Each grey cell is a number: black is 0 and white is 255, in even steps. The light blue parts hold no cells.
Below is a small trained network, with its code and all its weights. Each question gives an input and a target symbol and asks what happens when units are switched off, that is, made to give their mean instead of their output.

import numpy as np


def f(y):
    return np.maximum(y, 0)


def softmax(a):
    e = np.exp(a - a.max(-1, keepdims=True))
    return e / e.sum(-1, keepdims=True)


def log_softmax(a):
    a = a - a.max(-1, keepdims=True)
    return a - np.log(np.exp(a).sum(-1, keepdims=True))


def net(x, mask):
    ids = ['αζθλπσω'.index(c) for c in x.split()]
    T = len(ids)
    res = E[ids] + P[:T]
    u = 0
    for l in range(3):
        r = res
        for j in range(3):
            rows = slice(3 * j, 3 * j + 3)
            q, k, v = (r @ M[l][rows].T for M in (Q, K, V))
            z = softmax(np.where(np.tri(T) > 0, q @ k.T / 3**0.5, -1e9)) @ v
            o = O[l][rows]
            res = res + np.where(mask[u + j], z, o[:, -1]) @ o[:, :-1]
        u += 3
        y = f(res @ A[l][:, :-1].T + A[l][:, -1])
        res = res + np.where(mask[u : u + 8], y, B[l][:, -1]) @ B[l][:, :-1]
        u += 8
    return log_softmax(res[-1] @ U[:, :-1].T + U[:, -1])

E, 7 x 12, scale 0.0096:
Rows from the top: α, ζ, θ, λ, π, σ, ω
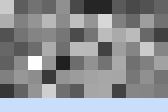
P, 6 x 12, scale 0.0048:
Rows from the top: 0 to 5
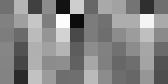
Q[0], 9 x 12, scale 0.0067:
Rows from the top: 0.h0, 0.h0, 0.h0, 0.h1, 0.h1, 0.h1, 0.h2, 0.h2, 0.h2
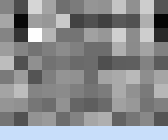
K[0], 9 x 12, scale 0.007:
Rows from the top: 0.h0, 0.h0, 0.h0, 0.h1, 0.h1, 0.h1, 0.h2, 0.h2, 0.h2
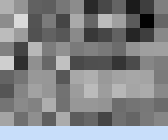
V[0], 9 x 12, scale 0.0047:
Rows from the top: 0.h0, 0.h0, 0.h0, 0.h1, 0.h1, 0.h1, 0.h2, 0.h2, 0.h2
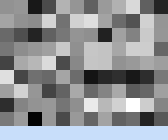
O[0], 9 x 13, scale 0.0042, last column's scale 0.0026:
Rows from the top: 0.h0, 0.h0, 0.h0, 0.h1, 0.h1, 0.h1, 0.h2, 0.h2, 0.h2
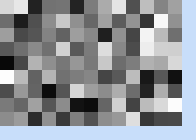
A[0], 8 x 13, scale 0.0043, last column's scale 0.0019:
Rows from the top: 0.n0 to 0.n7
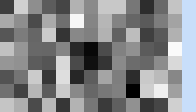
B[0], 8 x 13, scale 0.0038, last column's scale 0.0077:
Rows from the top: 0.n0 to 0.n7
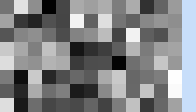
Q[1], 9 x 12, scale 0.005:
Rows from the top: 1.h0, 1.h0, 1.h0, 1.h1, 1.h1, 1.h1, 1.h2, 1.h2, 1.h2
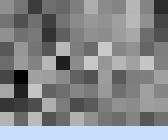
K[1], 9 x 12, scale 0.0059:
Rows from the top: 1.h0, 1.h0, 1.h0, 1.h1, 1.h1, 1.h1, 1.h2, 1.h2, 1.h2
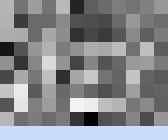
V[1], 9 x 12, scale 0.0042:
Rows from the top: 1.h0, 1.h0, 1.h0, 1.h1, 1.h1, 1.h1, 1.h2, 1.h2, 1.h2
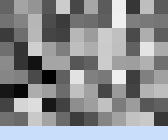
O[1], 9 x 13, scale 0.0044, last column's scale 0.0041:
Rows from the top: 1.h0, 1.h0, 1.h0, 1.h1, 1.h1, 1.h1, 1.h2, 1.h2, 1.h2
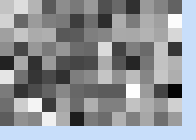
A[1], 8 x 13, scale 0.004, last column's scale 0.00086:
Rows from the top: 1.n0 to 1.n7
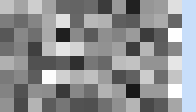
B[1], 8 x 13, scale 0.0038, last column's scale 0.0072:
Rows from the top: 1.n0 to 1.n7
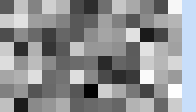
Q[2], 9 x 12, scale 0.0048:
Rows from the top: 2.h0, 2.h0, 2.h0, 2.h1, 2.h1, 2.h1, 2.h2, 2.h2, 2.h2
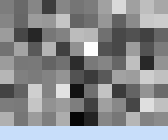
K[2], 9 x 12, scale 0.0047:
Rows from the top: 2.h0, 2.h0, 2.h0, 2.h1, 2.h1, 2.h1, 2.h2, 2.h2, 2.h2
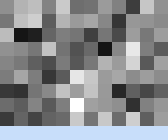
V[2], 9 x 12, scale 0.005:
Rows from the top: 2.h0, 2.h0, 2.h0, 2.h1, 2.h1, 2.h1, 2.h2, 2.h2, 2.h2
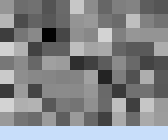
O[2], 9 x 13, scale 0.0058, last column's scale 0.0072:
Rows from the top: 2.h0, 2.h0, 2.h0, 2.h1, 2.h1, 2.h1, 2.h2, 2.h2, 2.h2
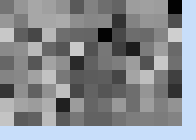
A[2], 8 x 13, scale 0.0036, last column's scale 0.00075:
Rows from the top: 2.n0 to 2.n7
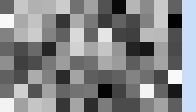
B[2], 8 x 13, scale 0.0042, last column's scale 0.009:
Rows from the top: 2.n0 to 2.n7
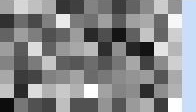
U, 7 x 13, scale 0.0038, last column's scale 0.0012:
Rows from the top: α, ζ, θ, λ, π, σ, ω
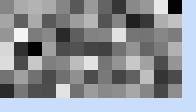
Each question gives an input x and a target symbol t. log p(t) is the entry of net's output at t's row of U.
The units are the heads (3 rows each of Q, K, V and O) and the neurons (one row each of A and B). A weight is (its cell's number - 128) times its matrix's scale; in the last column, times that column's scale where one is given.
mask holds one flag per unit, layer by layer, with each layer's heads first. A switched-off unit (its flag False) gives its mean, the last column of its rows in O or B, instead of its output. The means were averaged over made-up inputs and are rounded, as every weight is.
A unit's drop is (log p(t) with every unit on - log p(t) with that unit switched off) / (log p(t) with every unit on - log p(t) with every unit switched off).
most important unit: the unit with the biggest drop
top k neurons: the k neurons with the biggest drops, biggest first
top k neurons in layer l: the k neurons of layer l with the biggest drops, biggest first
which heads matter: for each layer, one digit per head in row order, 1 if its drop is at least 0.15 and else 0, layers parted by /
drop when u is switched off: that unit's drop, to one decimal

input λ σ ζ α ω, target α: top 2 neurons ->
(0.n6 0.n5)
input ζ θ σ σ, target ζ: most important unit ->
2.h1
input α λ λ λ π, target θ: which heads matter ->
010 / 001 / 100
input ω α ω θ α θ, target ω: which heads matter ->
000 / 110 / 110
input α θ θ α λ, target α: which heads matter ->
011 / 100 / 110
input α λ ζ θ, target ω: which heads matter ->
010 / 100 / 001
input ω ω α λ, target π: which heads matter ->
010 / 010 / 000
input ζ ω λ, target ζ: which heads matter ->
100 / 000 / 010
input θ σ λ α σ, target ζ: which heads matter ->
010 / 101 / 000
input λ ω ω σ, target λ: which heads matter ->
100 / 001 / 000
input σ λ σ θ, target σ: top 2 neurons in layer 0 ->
(0.n0 0.n6)
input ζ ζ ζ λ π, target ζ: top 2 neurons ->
(2.n3 0.n1)
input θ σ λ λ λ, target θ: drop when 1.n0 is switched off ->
0.1
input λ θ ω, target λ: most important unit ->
1.h2
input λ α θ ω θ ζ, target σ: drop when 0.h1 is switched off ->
0.5
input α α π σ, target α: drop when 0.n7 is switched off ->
0.2
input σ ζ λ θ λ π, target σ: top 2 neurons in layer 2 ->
(2.n7 2.n2)
